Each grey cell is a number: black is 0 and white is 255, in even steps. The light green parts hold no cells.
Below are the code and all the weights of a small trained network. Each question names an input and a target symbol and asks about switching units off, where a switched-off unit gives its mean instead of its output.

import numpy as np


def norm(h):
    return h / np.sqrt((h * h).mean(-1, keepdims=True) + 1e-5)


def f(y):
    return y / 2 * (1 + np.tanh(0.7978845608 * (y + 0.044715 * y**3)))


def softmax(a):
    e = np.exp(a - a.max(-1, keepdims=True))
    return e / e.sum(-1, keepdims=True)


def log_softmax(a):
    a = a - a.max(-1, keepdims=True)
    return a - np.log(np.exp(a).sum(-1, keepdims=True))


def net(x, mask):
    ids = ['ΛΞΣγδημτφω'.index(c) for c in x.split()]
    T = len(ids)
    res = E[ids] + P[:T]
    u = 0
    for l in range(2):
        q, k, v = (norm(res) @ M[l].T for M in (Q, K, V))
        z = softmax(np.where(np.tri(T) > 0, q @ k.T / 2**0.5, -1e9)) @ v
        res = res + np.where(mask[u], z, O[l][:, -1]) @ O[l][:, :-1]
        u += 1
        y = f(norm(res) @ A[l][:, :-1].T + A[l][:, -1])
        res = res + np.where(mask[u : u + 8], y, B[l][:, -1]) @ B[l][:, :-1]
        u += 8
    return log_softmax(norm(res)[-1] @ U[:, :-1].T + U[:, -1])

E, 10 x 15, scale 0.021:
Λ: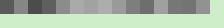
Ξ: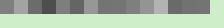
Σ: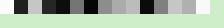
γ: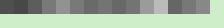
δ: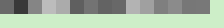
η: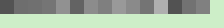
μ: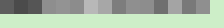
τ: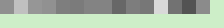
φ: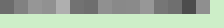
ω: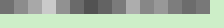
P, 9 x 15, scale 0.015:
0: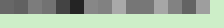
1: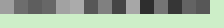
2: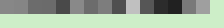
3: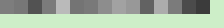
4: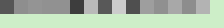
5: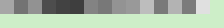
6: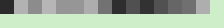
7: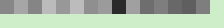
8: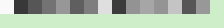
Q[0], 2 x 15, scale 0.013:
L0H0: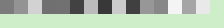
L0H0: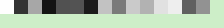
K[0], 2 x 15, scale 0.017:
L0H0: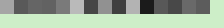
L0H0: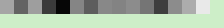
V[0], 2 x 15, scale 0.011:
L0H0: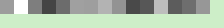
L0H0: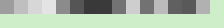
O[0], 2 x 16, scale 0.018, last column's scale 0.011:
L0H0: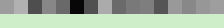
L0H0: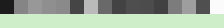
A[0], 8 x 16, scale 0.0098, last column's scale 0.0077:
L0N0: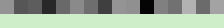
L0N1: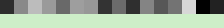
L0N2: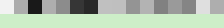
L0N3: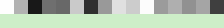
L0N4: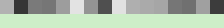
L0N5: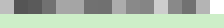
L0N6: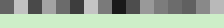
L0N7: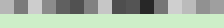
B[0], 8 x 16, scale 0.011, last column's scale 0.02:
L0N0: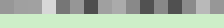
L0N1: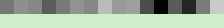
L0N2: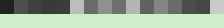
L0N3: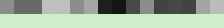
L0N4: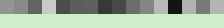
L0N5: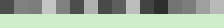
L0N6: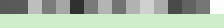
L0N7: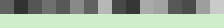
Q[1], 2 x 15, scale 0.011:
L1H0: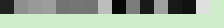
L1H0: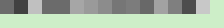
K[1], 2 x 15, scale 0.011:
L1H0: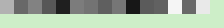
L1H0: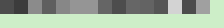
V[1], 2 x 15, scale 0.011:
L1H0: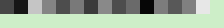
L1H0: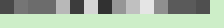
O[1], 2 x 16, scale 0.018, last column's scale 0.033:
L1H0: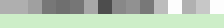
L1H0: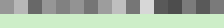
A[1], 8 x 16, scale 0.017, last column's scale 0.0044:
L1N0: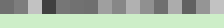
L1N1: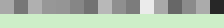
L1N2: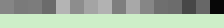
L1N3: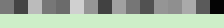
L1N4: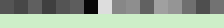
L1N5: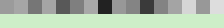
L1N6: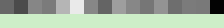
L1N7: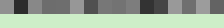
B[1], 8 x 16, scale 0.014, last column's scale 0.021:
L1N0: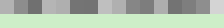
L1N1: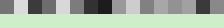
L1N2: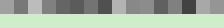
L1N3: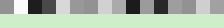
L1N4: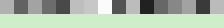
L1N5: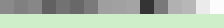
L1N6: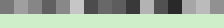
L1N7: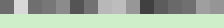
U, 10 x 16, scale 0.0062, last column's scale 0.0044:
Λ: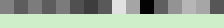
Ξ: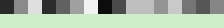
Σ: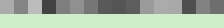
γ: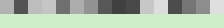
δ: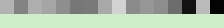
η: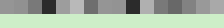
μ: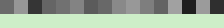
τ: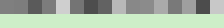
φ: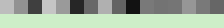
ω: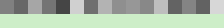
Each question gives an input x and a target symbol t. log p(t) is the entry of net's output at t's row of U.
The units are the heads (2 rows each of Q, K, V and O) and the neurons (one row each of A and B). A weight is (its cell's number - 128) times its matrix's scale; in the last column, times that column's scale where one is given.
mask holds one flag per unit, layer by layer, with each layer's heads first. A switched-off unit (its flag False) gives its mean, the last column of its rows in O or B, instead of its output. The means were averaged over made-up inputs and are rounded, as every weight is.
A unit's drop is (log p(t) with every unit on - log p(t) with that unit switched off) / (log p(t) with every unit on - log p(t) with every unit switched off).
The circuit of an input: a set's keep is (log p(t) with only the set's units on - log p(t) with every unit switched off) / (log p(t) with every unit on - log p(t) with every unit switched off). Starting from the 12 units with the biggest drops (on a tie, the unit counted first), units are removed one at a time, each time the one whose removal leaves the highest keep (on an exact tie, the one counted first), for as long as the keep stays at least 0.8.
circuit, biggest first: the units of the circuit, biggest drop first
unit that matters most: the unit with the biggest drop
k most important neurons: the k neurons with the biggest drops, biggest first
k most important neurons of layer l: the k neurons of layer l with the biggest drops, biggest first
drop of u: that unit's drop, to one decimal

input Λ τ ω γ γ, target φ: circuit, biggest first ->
L0H0, L1H0
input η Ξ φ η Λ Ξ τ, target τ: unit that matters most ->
L1N1
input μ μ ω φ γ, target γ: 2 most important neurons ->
L0N3, L0N4
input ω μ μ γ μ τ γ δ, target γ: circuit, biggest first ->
L0H0, L0N4
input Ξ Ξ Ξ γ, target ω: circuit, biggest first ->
L0H0, L1N4, L0N2, L1H0
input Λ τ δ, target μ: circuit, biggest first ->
L0H0, L0N3, L0N2
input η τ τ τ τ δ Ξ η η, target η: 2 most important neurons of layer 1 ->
L1N3, L1N6
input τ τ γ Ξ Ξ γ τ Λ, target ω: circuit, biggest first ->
L0H0, L0N2, L1N4, L1H0
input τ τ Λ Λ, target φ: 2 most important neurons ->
L0N2, L1N5
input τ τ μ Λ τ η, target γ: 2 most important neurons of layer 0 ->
L0N3, L0N4
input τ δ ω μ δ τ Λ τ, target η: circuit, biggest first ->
L0H0, L1N3, L1N6
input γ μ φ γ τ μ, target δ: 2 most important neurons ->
L0N1, L1N0
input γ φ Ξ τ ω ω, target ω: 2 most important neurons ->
L0N2, L1N4
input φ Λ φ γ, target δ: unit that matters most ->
L0N1
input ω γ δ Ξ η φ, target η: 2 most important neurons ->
L1N3, L1N6
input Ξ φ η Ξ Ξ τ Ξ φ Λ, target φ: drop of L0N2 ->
0.2
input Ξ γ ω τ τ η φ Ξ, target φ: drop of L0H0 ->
1.3
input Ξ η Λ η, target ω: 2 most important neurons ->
L1N4, L0N2
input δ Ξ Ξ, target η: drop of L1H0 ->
0.1
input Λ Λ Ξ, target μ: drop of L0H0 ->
1.1
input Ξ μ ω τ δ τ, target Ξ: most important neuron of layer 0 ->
L0N4
